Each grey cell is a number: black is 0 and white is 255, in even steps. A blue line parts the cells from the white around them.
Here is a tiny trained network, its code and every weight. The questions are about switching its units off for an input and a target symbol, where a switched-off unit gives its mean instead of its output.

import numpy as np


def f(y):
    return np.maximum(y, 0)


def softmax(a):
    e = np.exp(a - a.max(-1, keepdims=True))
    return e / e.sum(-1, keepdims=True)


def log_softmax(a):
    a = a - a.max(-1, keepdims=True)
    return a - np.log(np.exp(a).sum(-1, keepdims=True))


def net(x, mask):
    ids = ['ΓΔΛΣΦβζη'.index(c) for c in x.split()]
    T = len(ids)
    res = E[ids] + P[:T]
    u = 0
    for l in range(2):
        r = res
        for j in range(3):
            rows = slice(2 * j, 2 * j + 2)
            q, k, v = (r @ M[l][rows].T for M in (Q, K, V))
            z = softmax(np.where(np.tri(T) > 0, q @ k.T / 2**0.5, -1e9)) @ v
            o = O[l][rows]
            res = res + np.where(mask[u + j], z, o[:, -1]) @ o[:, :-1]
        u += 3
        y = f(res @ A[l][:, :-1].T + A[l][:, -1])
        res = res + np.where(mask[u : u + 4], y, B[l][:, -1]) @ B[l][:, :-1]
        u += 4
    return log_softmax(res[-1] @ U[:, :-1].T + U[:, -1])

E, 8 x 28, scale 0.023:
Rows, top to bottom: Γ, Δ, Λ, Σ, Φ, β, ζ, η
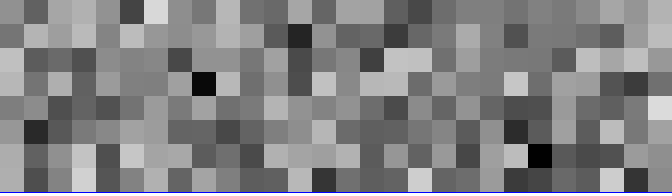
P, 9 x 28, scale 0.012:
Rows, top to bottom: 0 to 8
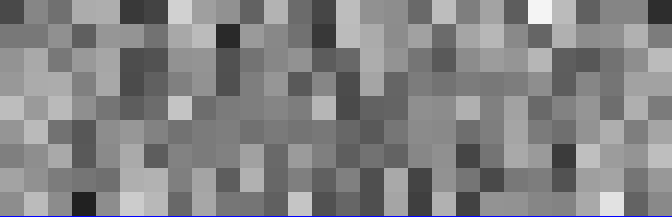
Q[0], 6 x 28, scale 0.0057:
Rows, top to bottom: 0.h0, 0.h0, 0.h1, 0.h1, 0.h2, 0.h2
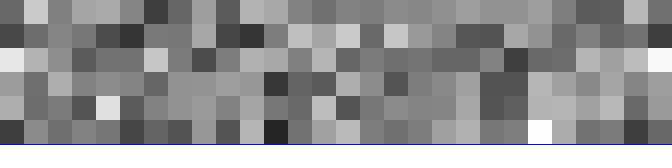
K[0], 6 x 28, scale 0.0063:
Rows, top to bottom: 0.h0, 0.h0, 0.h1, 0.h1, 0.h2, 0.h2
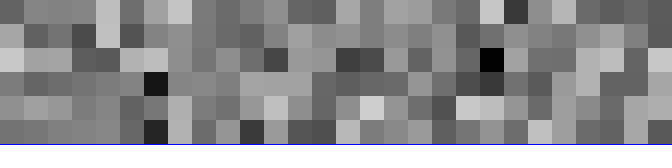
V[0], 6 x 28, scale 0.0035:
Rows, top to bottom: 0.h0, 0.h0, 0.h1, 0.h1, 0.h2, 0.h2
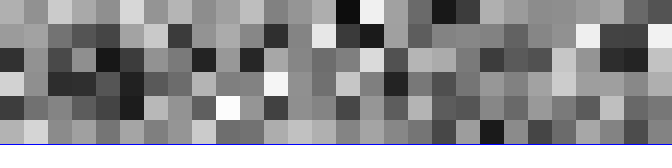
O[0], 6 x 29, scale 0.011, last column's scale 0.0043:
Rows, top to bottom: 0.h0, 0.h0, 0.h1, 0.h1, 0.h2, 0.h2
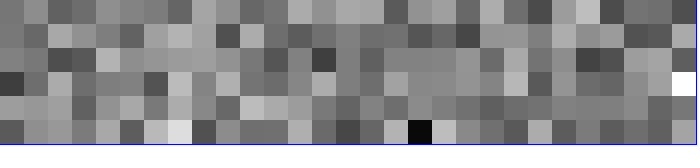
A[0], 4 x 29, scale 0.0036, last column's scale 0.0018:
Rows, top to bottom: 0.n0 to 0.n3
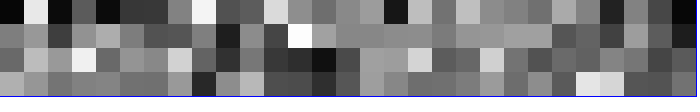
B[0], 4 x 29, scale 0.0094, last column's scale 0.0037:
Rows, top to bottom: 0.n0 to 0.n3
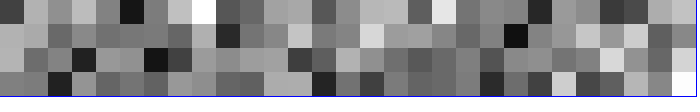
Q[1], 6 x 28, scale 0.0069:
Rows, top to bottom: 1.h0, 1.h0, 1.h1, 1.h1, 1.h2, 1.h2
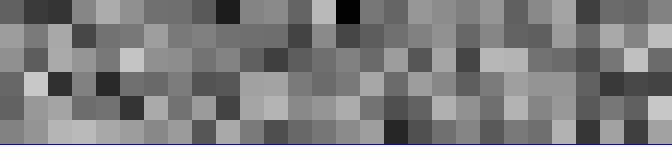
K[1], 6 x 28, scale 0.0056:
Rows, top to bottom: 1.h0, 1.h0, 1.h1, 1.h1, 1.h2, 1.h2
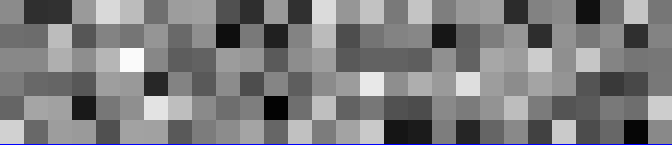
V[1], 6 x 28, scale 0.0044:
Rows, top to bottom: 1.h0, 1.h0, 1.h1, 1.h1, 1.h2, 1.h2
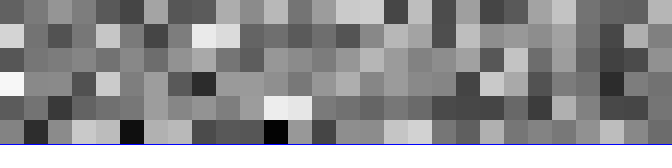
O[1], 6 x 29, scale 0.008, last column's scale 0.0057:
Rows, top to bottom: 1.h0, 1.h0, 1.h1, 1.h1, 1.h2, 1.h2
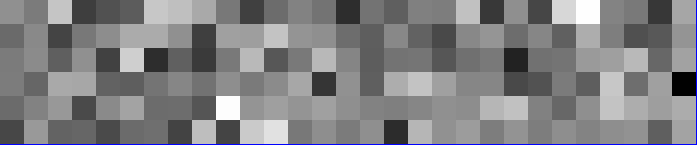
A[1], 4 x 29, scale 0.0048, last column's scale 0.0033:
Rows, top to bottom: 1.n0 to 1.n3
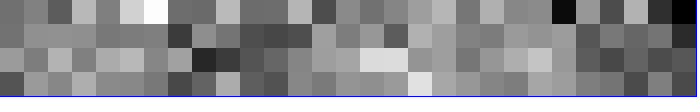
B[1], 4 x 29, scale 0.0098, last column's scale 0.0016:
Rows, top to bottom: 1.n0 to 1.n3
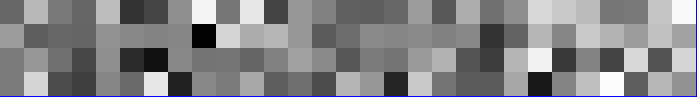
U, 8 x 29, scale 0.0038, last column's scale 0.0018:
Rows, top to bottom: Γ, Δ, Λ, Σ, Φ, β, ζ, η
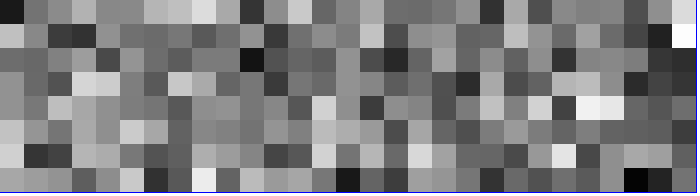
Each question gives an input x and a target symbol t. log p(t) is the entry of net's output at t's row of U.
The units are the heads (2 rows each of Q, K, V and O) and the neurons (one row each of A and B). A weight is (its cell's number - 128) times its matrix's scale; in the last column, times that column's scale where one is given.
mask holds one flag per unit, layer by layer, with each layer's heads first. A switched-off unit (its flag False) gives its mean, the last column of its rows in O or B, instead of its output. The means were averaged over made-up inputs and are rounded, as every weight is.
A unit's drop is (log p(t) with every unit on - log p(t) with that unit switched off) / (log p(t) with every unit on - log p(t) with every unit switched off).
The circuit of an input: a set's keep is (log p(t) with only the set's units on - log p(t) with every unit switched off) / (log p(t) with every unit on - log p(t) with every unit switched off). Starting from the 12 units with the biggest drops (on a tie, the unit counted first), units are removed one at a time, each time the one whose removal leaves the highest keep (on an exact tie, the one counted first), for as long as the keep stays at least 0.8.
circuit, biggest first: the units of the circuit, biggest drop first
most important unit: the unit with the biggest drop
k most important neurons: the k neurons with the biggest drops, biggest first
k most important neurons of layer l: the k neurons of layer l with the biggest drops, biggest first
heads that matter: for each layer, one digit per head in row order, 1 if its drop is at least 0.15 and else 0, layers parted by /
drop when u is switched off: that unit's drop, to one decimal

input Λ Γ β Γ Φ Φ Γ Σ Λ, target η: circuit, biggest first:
(1.h2; 0.h2)
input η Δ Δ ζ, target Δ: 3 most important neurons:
(1.n2; 1.n0; 0.n2)
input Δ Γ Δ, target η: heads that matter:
000 / 101
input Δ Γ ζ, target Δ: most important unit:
1.n2
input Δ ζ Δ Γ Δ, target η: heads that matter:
110 / 001
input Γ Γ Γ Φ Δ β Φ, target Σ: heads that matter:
010 / 011
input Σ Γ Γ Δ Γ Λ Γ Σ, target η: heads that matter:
000 / 010
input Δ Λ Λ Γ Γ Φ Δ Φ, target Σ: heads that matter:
010 / 001
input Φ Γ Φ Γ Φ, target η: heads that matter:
010 / 011
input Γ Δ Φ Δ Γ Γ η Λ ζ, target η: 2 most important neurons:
(1.n0; 1.n2)
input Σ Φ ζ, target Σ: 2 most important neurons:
(1.n0; 0.n1)
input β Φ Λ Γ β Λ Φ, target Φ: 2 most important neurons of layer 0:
(0.n0; 0.n3)
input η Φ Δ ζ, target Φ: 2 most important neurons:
(1.n0; 0.n0)
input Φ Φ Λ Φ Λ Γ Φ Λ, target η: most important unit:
1.h2
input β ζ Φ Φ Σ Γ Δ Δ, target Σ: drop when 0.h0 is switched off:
0.5
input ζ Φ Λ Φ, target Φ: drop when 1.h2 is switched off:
0.3
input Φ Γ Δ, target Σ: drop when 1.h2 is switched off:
0.8
